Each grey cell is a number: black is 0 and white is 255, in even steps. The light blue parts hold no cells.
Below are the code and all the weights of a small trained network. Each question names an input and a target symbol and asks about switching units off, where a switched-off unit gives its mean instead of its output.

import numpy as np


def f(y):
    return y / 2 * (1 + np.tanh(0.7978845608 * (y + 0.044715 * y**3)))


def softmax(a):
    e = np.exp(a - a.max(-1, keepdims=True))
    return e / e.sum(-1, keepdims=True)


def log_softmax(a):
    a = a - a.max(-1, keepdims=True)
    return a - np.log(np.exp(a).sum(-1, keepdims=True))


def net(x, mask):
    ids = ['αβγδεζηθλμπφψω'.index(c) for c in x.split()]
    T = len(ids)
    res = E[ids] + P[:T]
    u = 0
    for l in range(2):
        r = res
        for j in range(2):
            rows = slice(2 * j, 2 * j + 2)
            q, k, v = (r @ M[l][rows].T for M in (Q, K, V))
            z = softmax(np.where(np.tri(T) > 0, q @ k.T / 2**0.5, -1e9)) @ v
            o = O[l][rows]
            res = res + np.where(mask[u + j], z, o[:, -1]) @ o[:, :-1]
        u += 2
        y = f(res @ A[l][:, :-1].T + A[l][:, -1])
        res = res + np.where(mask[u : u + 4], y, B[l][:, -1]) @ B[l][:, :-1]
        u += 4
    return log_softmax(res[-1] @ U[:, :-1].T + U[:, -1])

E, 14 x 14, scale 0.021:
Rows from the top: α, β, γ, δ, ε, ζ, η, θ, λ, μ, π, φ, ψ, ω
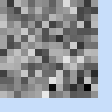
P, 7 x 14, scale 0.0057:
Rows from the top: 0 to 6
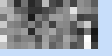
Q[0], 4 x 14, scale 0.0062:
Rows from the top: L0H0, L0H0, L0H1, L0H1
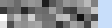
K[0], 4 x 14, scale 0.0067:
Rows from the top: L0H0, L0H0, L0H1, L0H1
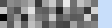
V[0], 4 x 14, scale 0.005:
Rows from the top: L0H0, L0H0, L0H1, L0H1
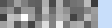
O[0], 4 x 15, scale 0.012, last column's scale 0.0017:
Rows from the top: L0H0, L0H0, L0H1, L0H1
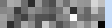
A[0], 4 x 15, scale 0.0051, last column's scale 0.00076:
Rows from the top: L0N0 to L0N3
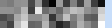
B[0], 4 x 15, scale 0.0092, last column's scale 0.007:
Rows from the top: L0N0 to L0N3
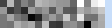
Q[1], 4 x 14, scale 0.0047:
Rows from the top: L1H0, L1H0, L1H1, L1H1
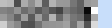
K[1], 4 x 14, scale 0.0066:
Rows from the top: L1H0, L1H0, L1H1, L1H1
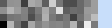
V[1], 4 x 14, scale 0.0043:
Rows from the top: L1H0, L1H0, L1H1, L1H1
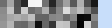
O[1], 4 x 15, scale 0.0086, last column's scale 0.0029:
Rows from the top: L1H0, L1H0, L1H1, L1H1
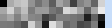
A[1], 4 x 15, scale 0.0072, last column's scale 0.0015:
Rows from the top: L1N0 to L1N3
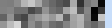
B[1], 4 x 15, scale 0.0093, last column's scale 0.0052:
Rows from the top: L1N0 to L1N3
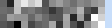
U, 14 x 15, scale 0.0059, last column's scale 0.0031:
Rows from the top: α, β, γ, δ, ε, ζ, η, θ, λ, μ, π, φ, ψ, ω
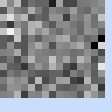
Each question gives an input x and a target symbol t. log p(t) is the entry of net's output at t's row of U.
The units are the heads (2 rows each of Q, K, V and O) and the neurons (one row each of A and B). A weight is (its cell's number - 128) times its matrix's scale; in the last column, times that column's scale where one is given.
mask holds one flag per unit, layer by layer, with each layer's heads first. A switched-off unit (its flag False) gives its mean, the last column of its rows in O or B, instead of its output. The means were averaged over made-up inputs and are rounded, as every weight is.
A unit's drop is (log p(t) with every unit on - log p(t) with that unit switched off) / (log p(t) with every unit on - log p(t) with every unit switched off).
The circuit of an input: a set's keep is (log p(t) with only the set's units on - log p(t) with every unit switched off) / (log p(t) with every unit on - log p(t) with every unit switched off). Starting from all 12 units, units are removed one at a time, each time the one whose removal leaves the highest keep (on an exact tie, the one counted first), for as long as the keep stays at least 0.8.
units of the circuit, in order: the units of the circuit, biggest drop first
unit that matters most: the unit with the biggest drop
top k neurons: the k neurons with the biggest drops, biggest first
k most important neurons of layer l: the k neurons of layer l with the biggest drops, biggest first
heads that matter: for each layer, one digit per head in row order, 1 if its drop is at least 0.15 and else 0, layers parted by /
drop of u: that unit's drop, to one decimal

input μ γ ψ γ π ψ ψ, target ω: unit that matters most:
L1H1
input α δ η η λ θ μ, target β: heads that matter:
01 / 01
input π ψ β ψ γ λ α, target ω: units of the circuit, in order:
[L0H0 L1H1 L0N0]
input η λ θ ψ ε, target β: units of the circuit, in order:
[L0H1 L0N0 L1H1]
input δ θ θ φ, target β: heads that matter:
01 / 01
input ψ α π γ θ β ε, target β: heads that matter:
01 / 00
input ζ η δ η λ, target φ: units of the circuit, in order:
[L0H1 L1H0]
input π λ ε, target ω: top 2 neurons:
[L0N0 L0N1]
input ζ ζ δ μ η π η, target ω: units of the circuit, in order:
[L0H0 L0N0 L1H1]
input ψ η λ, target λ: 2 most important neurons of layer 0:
[L0N2 L0N1]
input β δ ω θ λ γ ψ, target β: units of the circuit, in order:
[L0H1 L1H1 L0N0]
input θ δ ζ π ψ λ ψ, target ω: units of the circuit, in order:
[L0N0 L1H1 L0H0]
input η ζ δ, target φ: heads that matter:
01 / 00
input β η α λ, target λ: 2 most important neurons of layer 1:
[L1N3 L1N2]
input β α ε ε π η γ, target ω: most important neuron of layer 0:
[L0N0]
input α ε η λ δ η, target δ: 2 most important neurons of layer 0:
[L0N0 L0N2]
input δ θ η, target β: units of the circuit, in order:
[L0H1 L0N0 L1H1]
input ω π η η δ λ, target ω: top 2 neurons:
[L0N1 L0N0]
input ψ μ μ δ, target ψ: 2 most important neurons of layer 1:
[L1N3 L1N1]
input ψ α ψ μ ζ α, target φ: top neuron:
[L1N3]
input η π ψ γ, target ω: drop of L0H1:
-0.1
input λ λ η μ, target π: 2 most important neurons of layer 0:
[L0N0 L0N3]
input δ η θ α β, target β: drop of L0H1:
0.8
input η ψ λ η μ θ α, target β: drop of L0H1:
0.8
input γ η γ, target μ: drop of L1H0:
1.0
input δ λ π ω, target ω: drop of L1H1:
0.6
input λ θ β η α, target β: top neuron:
[L0N0]
